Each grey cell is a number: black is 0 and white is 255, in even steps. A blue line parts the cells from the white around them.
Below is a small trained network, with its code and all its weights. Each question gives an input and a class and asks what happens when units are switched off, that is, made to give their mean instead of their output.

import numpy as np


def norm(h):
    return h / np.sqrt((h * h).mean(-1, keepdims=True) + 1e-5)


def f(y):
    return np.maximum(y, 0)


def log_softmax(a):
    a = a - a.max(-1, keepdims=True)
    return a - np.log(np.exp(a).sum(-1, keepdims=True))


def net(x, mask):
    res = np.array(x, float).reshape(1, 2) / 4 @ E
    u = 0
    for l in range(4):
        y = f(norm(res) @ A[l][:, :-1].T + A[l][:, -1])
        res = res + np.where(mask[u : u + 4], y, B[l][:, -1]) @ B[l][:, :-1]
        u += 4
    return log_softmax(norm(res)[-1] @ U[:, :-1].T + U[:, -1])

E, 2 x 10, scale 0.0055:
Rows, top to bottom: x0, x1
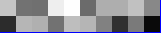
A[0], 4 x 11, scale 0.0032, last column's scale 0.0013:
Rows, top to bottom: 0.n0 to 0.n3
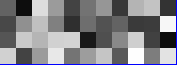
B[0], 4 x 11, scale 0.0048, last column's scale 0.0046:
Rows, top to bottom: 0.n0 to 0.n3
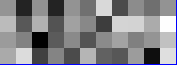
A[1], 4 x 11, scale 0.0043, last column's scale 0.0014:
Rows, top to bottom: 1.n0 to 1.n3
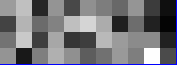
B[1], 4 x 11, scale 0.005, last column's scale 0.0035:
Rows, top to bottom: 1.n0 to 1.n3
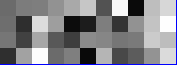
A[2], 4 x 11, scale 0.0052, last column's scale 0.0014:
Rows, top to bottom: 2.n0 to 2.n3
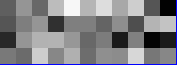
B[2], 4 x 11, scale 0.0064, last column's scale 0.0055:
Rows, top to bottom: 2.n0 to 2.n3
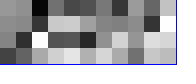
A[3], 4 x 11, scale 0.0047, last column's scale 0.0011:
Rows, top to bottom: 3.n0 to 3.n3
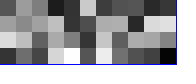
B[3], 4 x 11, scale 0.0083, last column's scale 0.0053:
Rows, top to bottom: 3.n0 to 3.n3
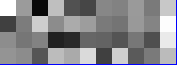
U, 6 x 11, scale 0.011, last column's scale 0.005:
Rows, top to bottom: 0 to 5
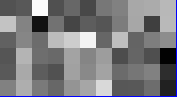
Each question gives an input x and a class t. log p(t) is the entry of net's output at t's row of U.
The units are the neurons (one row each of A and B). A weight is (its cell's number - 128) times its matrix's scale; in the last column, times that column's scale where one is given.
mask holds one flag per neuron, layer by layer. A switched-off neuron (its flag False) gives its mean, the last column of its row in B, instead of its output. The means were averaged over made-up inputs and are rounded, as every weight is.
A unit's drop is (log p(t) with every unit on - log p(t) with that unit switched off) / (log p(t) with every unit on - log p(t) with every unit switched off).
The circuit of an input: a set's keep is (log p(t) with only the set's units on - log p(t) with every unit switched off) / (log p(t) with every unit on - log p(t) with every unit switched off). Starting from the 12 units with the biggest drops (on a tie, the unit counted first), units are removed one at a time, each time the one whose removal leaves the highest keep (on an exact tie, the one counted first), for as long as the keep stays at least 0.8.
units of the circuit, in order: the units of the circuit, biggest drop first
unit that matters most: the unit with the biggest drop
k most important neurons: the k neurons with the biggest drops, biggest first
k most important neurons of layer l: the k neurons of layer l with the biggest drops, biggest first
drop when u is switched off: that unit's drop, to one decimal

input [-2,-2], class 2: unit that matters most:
0.n3
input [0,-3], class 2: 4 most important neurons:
1.n1, 2.n1, 2.n2, 3.n3
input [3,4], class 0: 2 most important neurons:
1.n1, 0.n1
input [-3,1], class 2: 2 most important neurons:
0.n3, 0.n1
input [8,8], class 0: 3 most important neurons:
1.n1, 2.n2, 0.n1
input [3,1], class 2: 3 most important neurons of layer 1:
1.n0, 1.n1, 1.n2
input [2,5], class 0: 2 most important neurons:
1.n1, 2.n2
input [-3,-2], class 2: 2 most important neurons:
0.n3, 2.n1
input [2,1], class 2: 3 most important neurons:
1.n0, 0.n1, 0.n2
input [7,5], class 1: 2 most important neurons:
0.n2, 2.n0
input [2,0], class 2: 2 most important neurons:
1.n0, 0.n1
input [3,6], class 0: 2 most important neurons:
2.n2, 1.n1
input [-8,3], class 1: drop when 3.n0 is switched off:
0.1
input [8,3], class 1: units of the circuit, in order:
2.n0
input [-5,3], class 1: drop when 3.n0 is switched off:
0.2
